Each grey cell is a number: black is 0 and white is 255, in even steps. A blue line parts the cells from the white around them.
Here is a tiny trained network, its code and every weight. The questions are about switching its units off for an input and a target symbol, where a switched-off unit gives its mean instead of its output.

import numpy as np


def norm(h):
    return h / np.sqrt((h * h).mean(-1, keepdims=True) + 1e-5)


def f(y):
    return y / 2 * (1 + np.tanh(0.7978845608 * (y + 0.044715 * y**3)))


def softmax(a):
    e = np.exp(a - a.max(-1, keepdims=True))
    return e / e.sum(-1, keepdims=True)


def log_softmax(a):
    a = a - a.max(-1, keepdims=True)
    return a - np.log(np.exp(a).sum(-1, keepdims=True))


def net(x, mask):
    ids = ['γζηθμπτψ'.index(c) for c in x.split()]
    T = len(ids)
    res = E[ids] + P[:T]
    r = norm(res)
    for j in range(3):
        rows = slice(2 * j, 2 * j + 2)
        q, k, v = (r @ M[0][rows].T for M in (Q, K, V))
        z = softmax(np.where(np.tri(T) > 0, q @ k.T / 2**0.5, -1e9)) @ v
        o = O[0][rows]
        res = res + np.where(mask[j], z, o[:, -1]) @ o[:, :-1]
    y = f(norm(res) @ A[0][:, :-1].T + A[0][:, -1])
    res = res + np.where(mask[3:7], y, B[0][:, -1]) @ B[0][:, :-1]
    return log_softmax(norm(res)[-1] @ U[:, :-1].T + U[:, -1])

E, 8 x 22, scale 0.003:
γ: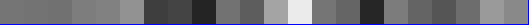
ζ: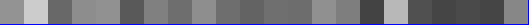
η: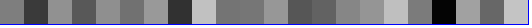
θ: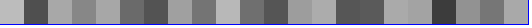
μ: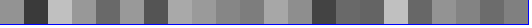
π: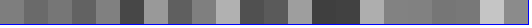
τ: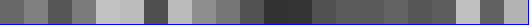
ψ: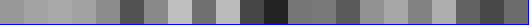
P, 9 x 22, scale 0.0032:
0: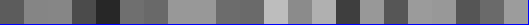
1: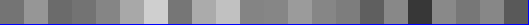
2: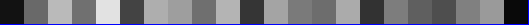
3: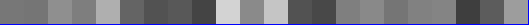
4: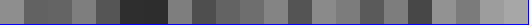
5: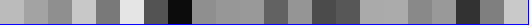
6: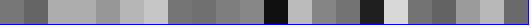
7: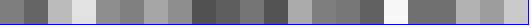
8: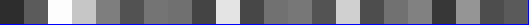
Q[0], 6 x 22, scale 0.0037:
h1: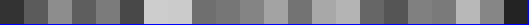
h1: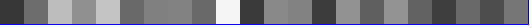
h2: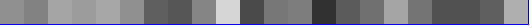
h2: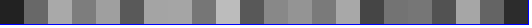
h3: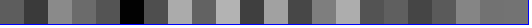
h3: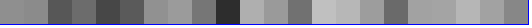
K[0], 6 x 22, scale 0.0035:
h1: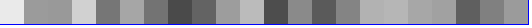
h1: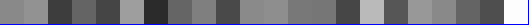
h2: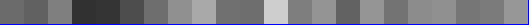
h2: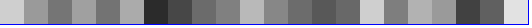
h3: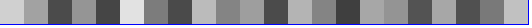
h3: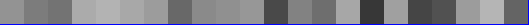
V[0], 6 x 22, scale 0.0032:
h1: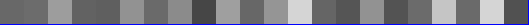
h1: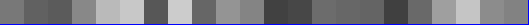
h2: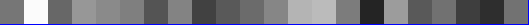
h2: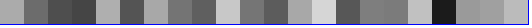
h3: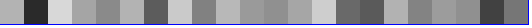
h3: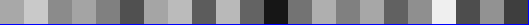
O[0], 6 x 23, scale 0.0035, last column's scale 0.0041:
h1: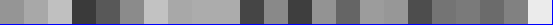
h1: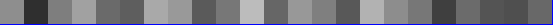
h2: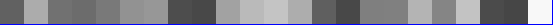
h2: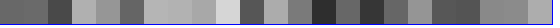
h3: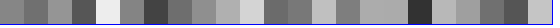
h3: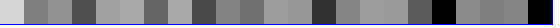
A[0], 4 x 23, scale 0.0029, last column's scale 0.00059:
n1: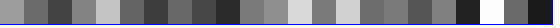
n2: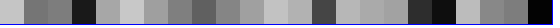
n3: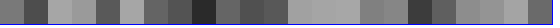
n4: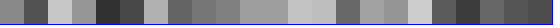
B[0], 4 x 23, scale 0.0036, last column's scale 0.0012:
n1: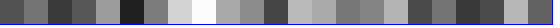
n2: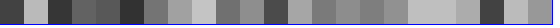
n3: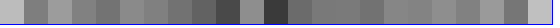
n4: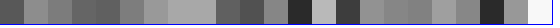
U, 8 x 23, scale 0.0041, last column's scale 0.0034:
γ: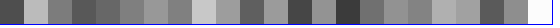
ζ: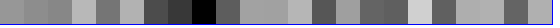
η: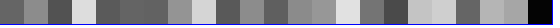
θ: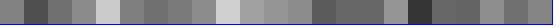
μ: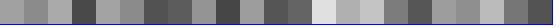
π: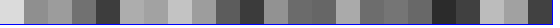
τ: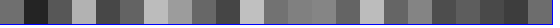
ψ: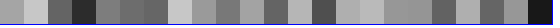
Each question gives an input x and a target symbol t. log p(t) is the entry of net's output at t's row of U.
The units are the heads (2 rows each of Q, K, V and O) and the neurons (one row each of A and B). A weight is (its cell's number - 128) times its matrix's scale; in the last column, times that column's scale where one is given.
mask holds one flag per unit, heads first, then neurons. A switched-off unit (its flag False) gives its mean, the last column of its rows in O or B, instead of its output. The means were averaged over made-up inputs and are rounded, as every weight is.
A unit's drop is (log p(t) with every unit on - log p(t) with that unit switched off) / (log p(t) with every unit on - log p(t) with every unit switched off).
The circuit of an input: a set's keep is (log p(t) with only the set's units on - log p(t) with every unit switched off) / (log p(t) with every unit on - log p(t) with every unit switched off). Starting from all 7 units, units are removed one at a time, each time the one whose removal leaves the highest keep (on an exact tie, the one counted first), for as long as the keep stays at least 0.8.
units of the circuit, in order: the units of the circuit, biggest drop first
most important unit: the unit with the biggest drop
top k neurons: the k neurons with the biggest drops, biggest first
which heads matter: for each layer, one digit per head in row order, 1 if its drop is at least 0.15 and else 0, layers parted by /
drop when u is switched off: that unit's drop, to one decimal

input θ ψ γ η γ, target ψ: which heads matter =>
001
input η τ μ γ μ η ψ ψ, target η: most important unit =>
h1
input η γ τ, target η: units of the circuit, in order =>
h3; h1
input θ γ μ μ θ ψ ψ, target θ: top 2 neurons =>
n4; n2
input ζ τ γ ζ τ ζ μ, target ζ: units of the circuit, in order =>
h1; h2
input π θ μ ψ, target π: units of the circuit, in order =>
h3; h2
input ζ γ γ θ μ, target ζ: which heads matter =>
110
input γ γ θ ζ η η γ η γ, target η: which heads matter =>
111
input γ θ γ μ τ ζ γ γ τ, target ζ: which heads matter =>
110
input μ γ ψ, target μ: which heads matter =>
010
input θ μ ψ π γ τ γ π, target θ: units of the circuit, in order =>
h2; h3
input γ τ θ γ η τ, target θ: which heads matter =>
110
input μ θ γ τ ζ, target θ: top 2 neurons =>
n4; n2
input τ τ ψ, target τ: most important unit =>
h1
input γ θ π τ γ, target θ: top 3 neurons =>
n4; n2; n1
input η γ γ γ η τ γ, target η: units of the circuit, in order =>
h3; h2
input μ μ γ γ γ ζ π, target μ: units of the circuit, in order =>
h2; h3
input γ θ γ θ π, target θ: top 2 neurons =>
n4; n2
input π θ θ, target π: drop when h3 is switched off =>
0.3
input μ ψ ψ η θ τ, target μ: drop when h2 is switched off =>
0.8
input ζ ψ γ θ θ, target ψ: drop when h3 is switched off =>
1.2
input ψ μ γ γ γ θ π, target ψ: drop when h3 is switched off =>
1.1
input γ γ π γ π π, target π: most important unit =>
h3
